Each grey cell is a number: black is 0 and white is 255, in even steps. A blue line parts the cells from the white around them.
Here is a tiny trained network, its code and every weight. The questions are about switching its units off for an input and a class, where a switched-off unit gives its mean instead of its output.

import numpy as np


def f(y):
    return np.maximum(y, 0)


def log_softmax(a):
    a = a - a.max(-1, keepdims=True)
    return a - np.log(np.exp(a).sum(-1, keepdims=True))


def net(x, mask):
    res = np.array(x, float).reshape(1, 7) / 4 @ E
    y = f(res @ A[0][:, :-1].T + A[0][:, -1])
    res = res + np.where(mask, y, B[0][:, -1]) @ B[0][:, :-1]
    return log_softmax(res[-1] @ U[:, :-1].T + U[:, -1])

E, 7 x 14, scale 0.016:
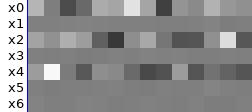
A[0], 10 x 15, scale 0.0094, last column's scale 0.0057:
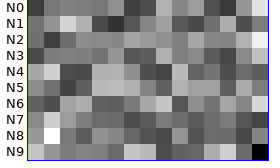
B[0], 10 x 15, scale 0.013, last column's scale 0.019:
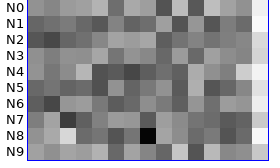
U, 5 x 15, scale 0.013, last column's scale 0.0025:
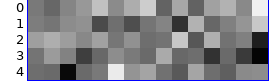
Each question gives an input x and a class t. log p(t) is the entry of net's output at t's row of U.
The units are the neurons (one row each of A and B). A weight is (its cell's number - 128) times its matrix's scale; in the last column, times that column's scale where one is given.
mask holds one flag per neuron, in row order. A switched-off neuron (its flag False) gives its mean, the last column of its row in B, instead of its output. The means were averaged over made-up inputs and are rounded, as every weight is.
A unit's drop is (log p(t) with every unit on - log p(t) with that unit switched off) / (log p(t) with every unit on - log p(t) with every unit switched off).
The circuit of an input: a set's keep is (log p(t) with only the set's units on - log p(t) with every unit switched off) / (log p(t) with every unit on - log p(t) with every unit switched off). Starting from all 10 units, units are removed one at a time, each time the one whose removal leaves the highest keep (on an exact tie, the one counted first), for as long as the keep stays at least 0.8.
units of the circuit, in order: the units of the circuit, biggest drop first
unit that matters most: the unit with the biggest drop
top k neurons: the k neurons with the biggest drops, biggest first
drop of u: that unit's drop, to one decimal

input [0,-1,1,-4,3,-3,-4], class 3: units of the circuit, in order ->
(N0 N6)
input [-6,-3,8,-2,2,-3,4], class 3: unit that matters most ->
N7
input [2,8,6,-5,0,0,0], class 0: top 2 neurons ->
(N8 N9)
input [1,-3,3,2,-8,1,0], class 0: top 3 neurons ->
(N4 N5 N8)
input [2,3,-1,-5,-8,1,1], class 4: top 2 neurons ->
(N2 N8)
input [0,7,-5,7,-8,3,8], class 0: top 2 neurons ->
(N0 N1)
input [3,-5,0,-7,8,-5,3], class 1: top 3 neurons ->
(N4 N0 N3)
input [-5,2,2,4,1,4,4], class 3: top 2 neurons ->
(N4 N7)
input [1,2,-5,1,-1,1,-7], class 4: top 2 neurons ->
(N5 N9)
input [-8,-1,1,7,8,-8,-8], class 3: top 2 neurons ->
(N1 N7)
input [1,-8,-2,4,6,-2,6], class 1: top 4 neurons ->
(N4 N9 N0 N3)
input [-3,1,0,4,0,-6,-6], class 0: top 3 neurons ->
(N8 N4 N5)
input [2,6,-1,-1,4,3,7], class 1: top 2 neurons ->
(N4 N0)
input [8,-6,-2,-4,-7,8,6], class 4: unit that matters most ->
N5
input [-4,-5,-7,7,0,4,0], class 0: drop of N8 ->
0.3
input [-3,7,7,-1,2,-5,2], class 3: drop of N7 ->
0.0
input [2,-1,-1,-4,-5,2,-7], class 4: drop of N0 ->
0.1
